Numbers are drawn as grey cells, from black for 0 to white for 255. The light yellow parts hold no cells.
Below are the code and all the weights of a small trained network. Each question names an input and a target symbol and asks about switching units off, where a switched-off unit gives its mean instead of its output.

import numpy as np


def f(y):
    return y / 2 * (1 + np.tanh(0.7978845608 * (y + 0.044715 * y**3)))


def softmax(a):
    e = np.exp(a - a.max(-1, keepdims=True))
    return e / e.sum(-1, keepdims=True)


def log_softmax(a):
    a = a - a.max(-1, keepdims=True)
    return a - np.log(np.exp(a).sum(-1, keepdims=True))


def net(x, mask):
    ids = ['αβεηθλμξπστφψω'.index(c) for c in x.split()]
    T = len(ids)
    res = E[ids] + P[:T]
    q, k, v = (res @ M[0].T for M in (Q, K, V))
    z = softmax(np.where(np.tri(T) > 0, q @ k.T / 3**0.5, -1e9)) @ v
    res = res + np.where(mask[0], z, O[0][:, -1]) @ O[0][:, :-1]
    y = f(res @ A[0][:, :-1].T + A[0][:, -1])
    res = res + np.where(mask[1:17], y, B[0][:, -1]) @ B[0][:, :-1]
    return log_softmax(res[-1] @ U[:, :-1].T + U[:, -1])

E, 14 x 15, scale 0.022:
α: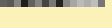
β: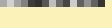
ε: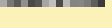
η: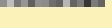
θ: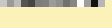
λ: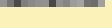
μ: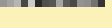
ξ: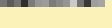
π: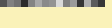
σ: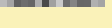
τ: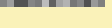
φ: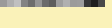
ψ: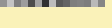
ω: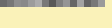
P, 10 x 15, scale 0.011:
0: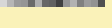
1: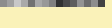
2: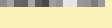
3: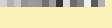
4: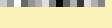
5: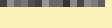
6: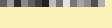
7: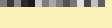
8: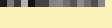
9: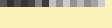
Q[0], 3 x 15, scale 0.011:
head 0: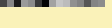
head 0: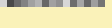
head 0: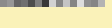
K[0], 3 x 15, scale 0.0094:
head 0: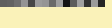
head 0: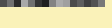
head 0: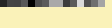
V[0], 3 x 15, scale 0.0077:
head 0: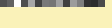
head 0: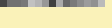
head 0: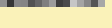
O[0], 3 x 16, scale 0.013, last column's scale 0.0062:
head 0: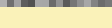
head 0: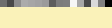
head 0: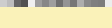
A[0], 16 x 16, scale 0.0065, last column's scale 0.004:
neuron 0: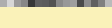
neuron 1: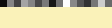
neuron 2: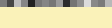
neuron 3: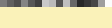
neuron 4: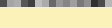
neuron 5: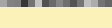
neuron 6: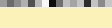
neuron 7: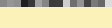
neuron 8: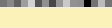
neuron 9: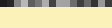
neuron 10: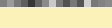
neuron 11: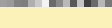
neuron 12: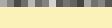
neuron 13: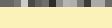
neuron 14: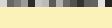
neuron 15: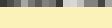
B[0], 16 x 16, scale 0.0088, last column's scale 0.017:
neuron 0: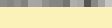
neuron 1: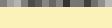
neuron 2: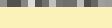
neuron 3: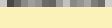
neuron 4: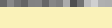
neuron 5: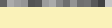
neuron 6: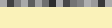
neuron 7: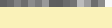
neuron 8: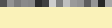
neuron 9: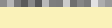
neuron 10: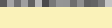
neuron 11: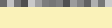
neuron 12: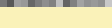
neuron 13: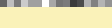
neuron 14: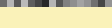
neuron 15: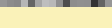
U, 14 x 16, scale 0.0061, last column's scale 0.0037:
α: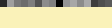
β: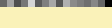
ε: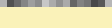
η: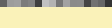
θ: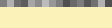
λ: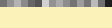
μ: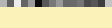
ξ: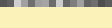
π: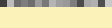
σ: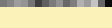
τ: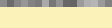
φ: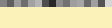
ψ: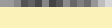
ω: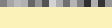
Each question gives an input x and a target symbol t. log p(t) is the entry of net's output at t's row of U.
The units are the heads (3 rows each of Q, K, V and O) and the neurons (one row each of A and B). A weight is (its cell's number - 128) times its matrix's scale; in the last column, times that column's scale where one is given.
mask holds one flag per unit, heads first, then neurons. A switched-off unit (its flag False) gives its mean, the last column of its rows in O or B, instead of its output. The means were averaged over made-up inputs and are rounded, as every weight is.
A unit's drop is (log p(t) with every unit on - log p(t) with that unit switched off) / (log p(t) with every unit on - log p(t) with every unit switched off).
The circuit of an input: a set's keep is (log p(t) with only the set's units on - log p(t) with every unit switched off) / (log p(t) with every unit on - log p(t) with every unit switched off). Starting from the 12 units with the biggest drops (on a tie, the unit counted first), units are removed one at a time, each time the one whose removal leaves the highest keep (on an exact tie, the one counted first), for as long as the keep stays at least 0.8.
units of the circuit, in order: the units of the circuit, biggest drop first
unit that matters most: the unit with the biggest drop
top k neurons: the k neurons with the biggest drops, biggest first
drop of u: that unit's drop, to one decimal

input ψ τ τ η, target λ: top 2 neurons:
neuron 9; neuron 13
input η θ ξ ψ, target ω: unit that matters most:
neuron 5
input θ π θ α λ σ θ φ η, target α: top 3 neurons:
neuron 14; neuron 7; neuron 12
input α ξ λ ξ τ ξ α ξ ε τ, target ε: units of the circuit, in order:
head 0; neuron 3
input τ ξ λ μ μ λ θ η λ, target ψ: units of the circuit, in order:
head 0; neuron 9; neuron 1; neuron 5
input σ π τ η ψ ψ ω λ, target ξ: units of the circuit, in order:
head 0; neuron 6; neuron 15
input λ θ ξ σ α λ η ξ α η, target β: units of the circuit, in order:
head 0; neuron 8
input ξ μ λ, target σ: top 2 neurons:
neuron 14; neuron 4
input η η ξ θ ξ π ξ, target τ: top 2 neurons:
neuron 13; neuron 6
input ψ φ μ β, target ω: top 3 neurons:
neuron 10; neuron 0; neuron 12
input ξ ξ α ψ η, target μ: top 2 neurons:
neuron 1; neuron 3
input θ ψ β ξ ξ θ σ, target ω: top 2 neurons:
neuron 5; neuron 12
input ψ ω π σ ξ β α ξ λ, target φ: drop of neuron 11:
0.1
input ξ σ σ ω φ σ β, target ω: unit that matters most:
neuron 7
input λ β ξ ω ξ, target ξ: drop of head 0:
1.2
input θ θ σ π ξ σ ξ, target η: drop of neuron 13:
0.3
